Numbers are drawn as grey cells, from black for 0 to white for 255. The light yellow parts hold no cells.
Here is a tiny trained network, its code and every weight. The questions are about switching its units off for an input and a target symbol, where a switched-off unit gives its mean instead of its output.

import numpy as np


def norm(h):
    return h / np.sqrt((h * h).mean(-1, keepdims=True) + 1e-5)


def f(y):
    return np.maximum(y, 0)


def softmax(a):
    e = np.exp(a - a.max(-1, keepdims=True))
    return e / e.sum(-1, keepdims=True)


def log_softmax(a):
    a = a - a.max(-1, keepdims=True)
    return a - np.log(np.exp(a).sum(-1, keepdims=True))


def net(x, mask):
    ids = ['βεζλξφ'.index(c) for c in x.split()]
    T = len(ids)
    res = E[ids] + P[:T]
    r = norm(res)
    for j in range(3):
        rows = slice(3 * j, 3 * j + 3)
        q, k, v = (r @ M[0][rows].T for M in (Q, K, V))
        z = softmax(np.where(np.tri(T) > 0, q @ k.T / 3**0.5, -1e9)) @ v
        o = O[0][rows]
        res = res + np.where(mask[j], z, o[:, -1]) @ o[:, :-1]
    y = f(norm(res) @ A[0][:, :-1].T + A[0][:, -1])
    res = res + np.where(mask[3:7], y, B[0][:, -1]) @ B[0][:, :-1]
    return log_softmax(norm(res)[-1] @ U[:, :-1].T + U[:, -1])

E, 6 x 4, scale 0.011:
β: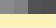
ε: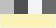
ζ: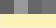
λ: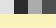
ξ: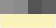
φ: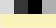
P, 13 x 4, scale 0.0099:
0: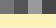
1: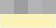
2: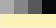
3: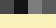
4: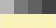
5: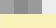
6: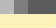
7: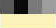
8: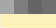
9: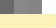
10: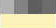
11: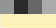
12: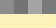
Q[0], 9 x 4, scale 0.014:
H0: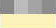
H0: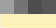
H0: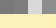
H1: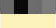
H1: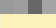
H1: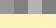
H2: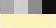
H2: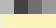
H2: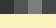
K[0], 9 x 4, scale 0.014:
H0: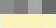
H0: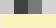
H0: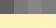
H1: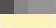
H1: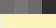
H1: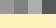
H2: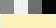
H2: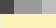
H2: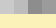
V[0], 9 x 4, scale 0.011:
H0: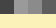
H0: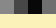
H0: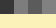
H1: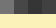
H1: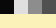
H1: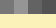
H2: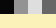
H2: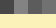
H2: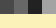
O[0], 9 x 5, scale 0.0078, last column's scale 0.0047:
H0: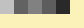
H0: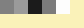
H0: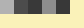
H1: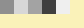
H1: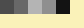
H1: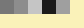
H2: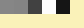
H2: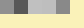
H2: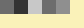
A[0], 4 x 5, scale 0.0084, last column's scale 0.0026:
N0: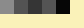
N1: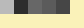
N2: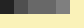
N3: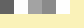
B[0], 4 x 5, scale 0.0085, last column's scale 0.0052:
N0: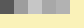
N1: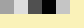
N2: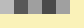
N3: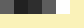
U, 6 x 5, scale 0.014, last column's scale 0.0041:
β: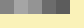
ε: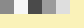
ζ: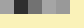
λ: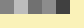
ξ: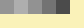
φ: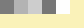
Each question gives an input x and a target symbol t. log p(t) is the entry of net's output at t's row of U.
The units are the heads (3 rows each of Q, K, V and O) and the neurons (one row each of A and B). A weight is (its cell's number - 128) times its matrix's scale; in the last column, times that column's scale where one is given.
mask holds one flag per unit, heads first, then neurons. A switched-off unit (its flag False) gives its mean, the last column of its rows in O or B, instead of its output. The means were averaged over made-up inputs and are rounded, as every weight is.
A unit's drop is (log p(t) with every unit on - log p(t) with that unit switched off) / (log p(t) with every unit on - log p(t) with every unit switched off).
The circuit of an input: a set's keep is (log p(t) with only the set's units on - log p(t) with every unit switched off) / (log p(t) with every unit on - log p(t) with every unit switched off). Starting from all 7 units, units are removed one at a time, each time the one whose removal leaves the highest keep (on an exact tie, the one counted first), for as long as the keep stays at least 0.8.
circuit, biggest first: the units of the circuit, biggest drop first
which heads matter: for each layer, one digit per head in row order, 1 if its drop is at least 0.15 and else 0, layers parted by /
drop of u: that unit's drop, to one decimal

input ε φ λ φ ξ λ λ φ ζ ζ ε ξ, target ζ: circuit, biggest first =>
H2
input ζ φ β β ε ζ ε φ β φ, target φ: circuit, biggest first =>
H2, H1
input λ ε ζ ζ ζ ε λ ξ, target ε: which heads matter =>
001
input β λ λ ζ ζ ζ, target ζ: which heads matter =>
001
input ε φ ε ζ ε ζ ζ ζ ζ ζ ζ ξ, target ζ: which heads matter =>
111
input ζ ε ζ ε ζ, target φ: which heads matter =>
100
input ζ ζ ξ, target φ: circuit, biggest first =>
H0, H1
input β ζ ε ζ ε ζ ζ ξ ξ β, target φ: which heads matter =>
001
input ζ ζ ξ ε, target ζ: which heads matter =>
010
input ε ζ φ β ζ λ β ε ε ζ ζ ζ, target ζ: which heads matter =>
010
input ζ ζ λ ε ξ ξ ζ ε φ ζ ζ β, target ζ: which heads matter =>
011
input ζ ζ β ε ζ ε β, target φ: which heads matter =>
100
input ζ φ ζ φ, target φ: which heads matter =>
001
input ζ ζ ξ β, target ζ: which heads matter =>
010
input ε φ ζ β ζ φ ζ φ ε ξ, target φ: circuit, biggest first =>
H2
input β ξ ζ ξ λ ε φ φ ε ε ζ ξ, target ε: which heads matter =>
000
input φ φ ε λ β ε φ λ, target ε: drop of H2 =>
0.2
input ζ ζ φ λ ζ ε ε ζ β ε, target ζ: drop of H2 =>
0.5
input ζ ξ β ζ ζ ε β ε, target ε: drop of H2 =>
0.4
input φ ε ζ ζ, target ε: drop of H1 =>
0.0
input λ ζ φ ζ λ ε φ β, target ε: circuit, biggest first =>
H2
